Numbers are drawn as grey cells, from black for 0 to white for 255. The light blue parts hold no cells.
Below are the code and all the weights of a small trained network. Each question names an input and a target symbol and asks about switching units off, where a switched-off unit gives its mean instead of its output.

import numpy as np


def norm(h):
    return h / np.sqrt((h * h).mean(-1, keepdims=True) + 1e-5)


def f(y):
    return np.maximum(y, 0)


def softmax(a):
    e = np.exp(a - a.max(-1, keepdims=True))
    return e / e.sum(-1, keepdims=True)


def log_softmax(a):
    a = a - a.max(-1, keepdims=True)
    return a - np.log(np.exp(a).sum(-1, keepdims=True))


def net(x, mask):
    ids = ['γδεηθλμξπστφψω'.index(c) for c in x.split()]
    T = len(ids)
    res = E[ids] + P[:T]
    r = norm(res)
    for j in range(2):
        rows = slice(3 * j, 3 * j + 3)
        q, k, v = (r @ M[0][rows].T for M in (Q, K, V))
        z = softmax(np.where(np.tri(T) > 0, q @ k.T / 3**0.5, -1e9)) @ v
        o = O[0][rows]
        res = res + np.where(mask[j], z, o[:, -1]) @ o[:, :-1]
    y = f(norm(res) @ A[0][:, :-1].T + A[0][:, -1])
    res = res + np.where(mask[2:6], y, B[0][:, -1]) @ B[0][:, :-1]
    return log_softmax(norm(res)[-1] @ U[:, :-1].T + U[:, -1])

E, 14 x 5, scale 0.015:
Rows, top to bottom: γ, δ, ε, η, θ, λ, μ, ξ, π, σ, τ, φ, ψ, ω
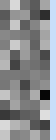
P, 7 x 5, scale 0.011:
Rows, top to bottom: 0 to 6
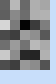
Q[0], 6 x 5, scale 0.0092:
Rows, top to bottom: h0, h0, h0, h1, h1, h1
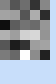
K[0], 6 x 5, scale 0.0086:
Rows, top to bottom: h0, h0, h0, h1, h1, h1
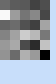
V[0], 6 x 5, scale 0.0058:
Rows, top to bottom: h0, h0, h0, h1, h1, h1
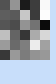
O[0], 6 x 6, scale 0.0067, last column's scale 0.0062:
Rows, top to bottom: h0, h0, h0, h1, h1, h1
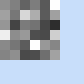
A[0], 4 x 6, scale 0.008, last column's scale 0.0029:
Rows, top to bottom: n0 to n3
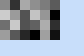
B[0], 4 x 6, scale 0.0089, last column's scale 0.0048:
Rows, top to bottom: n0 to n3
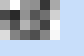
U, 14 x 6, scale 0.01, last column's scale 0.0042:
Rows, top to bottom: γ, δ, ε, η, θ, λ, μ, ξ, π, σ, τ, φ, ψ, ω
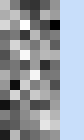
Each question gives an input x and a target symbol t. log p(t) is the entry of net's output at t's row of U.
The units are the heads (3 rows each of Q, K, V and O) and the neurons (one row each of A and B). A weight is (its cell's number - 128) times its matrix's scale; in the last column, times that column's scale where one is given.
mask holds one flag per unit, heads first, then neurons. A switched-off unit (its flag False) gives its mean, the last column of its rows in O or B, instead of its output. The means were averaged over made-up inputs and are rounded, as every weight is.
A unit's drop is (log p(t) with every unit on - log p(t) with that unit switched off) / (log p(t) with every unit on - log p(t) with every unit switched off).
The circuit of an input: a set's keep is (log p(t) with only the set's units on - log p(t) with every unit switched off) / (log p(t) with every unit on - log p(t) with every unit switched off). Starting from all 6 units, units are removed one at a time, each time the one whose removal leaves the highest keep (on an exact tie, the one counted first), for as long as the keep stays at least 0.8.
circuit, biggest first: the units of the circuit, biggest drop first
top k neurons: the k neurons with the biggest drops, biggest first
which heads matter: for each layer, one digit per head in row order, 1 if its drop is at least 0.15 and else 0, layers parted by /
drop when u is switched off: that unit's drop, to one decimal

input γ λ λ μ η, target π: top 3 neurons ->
n1, n3, n0
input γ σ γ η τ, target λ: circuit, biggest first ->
n3, n2, n0
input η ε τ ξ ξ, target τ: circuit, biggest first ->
n1
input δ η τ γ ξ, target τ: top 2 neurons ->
n1, n3
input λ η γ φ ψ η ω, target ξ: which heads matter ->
01
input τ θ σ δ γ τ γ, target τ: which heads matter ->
01
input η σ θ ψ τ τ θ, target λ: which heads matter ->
01
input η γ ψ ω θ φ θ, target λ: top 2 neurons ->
n3, n0
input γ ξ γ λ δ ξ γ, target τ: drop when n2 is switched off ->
0.2
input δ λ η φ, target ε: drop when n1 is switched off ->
0.1
